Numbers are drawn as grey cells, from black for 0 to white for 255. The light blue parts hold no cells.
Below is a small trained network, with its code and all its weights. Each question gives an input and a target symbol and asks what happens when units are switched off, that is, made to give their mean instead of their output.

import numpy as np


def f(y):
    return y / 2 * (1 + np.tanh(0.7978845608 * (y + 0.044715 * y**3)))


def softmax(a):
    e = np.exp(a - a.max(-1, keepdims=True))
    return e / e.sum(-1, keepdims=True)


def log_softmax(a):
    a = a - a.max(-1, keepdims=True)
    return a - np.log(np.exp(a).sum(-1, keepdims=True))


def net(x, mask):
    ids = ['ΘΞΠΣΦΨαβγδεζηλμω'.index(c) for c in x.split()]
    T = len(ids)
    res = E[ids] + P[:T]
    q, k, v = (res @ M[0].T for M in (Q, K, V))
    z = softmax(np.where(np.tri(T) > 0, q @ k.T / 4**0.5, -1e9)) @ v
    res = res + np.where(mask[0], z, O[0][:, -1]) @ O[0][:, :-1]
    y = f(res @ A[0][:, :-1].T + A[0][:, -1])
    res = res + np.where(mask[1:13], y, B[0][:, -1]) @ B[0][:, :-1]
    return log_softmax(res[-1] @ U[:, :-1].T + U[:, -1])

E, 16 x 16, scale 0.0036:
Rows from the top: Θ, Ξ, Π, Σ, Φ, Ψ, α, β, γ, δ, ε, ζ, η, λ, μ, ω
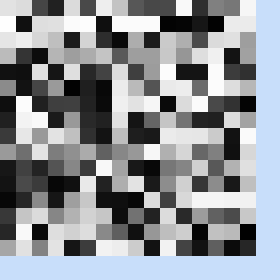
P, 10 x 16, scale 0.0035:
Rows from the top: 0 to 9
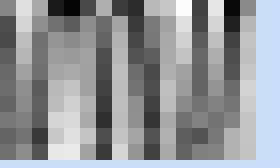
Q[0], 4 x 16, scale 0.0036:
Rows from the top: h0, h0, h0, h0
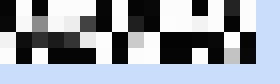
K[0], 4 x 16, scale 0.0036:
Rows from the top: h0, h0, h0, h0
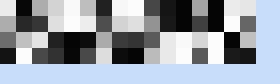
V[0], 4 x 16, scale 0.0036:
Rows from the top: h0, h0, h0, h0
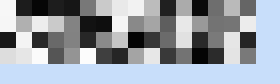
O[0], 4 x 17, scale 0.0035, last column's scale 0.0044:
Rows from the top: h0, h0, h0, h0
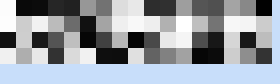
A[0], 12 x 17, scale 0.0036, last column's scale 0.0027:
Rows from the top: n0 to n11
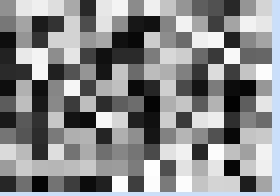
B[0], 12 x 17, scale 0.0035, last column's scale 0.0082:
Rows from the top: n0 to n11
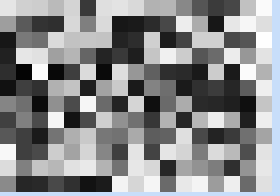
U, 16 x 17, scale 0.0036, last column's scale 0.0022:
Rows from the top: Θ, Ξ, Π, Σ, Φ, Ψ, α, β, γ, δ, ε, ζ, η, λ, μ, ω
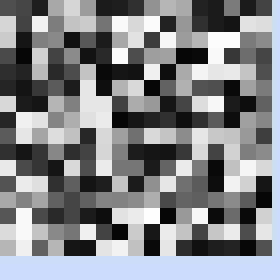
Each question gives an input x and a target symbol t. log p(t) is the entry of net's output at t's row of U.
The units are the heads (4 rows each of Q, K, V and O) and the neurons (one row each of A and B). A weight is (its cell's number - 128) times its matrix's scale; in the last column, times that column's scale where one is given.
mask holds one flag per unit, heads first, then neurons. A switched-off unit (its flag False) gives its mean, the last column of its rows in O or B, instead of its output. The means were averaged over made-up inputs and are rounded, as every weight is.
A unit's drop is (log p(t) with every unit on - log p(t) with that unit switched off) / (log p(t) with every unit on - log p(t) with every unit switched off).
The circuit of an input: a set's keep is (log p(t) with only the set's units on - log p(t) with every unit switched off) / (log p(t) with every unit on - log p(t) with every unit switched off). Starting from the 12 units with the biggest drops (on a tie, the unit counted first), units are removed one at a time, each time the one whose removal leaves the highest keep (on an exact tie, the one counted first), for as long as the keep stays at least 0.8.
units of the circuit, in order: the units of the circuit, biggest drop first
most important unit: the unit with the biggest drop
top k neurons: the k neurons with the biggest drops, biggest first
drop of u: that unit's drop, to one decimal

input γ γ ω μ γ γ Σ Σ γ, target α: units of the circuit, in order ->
(h0, n3, n2)
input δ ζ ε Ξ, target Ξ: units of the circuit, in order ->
(n7, h0)
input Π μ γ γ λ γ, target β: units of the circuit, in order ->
(h0, n11, n2)
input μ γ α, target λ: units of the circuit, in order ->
(n11, h0)
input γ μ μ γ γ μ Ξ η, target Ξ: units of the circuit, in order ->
(h0, n7)
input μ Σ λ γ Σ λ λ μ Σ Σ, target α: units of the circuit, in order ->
(h0, n3)
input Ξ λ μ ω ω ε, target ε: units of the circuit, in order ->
(h0, n2, n1)
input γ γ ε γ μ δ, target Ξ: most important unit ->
n7
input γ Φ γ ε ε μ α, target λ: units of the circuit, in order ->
(n11, n9, h0)
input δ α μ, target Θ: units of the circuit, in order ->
(h0, n5, n6, n3)
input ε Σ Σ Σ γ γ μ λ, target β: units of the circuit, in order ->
(n11, h0)
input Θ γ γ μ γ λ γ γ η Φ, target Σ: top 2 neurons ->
(n4, n1)
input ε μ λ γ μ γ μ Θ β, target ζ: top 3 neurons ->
(n3, n2, n10)
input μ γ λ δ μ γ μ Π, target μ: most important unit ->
n5
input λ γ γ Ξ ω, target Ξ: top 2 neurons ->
(n7, n3)
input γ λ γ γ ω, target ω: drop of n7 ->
0.1
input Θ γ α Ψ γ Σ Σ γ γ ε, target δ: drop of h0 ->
0.4
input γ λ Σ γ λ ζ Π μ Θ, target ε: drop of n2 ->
0.2
